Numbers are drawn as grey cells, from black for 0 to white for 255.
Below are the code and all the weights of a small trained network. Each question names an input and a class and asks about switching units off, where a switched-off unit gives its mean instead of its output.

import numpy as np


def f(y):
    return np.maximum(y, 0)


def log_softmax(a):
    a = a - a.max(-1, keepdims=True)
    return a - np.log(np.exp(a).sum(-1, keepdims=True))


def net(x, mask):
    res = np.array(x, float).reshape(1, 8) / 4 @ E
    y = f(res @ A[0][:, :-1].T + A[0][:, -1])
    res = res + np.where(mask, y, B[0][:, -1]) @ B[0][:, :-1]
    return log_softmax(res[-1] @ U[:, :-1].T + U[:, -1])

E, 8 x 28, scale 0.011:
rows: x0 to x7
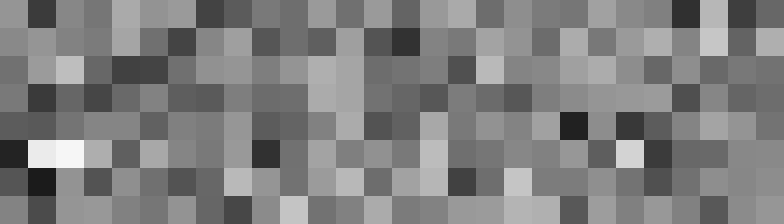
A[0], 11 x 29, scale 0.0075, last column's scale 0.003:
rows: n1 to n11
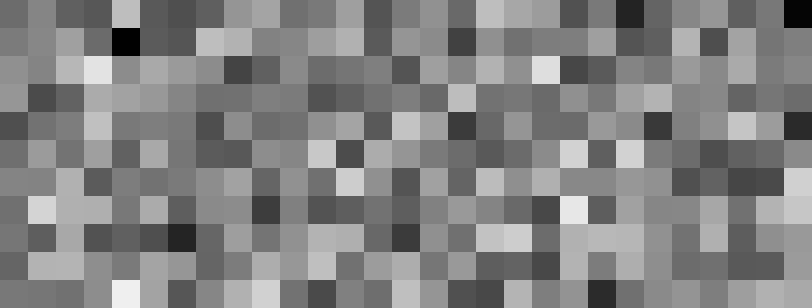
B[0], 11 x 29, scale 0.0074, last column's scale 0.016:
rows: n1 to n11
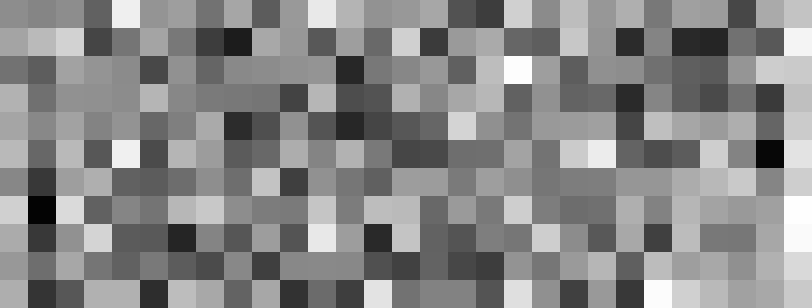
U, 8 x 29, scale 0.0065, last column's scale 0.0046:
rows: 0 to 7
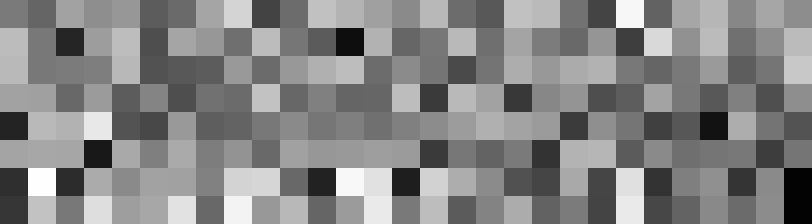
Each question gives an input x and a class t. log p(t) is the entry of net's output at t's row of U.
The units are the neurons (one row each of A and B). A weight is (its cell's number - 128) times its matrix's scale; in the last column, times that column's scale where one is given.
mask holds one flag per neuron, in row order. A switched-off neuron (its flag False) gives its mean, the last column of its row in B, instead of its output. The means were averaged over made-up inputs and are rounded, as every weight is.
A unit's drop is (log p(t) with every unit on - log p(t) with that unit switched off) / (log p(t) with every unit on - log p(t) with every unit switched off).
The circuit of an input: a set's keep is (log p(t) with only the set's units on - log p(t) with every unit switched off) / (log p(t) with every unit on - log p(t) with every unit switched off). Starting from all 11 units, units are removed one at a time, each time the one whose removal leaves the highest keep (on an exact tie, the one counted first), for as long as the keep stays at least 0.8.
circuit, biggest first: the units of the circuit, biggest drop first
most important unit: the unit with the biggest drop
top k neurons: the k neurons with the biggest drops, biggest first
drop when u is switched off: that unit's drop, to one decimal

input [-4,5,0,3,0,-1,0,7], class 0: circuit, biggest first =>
n2, n6
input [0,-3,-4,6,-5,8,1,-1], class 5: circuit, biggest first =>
n9
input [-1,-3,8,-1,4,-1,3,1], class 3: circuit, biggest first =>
n2, n6
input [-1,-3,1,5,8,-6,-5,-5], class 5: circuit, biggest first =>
n9, n11
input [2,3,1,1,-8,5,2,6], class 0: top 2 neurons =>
n2, n8
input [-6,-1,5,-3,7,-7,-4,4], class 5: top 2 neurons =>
n2, n9
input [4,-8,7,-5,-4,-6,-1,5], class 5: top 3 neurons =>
n11, n9, n7
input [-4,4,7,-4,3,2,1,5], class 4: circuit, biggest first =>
n2, n6
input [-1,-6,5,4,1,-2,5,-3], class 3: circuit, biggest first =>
n6, n2
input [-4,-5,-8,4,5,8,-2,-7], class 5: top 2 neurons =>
n9, n6
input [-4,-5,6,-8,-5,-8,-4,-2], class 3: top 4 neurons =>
n6, n1, n8, n2
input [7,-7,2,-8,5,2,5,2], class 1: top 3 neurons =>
n5, n9, n2
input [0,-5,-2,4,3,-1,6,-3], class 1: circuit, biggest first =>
n5, n9
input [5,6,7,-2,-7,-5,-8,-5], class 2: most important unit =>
n2
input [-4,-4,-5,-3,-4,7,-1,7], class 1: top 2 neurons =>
n9, n3
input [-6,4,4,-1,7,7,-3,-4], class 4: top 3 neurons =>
n2, n3, n6
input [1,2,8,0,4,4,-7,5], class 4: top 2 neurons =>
n1, n3
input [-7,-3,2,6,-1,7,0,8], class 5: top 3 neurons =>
n6, n2, n9
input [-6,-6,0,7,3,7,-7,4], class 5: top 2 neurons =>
n6, n9
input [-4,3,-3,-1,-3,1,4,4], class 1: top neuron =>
n11
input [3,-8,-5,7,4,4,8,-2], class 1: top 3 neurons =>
n5, n2, n9
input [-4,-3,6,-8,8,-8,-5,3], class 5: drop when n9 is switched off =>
0.5
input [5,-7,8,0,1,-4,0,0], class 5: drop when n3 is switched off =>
0.3
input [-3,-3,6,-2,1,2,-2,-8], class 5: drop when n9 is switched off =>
0.0
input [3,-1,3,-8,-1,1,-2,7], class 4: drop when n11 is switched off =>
0.1
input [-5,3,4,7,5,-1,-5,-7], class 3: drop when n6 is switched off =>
0.4
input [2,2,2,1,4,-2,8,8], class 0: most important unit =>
n6
